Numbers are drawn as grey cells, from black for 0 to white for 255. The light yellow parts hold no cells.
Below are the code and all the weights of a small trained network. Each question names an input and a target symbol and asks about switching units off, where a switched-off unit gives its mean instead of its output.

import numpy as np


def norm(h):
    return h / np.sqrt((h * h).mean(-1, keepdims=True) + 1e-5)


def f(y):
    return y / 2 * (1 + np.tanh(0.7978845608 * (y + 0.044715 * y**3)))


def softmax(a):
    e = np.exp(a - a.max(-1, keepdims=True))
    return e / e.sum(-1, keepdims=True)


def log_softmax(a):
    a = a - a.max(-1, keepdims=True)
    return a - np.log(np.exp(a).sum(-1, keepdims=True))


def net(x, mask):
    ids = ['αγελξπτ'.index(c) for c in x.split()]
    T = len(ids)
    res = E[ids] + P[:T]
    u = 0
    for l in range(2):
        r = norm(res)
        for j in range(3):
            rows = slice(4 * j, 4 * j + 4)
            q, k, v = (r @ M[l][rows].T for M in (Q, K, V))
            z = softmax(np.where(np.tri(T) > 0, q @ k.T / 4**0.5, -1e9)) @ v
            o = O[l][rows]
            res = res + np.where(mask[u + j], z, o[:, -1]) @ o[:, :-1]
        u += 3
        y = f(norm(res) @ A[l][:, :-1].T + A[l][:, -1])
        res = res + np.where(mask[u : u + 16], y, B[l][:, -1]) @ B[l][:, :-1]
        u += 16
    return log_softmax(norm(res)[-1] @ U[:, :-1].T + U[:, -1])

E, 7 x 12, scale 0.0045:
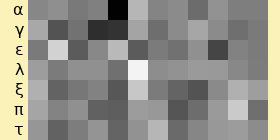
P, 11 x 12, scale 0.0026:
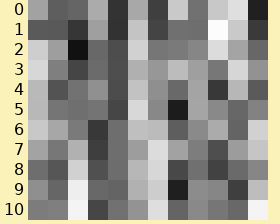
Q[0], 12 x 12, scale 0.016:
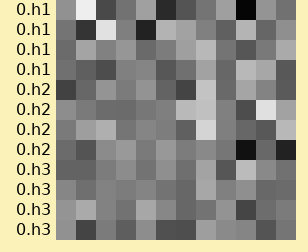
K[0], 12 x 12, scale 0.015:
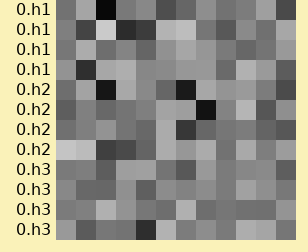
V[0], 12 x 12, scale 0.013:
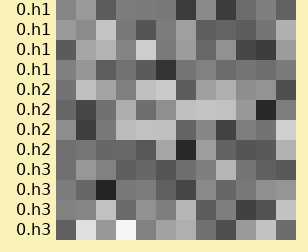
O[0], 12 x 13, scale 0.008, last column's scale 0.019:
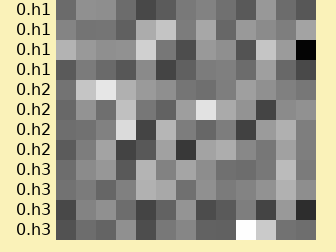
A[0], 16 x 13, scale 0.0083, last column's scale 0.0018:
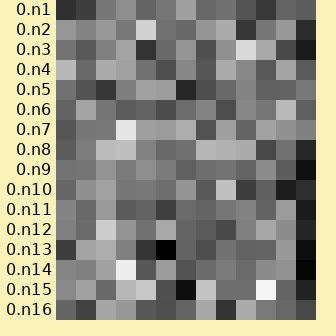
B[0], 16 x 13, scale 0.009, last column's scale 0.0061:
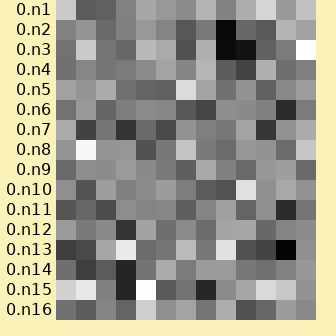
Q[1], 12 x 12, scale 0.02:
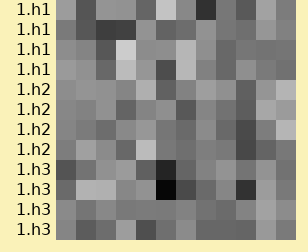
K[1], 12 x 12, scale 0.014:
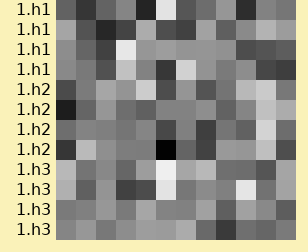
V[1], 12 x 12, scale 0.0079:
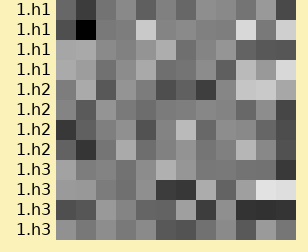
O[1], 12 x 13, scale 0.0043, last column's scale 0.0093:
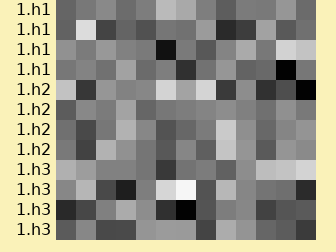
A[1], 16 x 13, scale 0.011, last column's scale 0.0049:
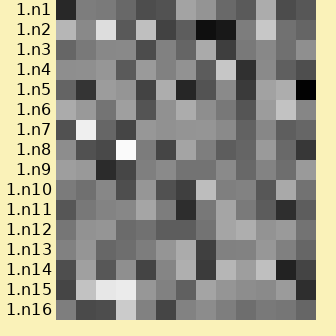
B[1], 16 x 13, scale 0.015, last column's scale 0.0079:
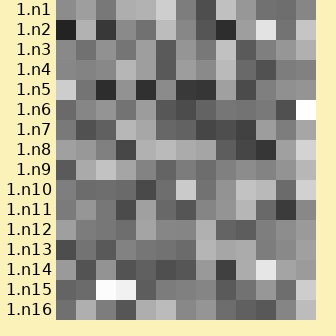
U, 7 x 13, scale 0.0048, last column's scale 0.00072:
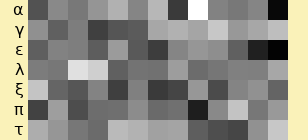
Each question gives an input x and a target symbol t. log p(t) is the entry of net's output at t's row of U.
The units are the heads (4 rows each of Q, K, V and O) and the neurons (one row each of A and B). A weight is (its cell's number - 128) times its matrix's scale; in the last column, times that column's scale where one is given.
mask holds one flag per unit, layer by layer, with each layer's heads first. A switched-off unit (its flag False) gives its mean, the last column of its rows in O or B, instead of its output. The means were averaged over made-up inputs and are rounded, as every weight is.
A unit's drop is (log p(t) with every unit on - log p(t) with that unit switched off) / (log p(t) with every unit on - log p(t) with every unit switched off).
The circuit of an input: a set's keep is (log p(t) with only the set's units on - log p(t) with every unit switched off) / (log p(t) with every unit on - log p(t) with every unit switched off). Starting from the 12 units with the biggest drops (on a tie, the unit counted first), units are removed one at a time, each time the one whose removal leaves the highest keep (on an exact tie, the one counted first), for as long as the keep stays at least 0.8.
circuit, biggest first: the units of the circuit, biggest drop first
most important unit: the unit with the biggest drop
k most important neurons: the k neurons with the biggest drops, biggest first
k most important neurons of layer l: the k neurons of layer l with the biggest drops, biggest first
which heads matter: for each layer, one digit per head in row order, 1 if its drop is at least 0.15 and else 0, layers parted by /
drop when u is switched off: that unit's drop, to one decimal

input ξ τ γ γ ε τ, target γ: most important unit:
0.h1
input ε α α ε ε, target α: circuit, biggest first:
(0.h1 1.n1)
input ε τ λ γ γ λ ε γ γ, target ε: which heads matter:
111 / 101
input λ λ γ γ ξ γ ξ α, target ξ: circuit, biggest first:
(0.h2 1.n5)
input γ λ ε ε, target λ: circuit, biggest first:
(0.h2 1.n15)
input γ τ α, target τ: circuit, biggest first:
(0.h2 1.n8)
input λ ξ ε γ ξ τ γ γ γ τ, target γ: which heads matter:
101 / 001
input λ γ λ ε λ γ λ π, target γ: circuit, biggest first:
(0.h1 1.h3 0.n3 1.n13)
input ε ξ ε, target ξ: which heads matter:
110 / 000
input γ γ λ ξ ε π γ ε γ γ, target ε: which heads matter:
111 / 001
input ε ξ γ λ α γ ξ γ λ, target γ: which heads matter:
101 / 000
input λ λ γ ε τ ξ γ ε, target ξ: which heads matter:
011 / 000
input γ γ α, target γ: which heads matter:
111 / 000
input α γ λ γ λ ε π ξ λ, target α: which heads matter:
100 / 001
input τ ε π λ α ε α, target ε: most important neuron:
(1.n11)
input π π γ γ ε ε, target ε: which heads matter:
111 / 000
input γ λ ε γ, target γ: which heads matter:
101 / 101
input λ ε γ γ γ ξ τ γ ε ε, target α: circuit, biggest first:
(1.n1 0.h1)
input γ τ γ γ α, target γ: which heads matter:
010 / 000
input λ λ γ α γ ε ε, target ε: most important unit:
0.h3
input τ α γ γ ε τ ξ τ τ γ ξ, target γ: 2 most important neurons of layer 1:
(1.n2 1.n13)
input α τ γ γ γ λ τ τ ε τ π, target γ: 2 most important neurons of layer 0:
(0.n15 0.n3)
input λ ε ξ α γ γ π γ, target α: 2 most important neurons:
(0.n3 1.n4)
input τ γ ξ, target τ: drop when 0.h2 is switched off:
0.1
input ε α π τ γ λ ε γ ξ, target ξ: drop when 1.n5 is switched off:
0.3
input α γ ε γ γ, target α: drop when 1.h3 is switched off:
0.5
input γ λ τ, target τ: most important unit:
0.h2
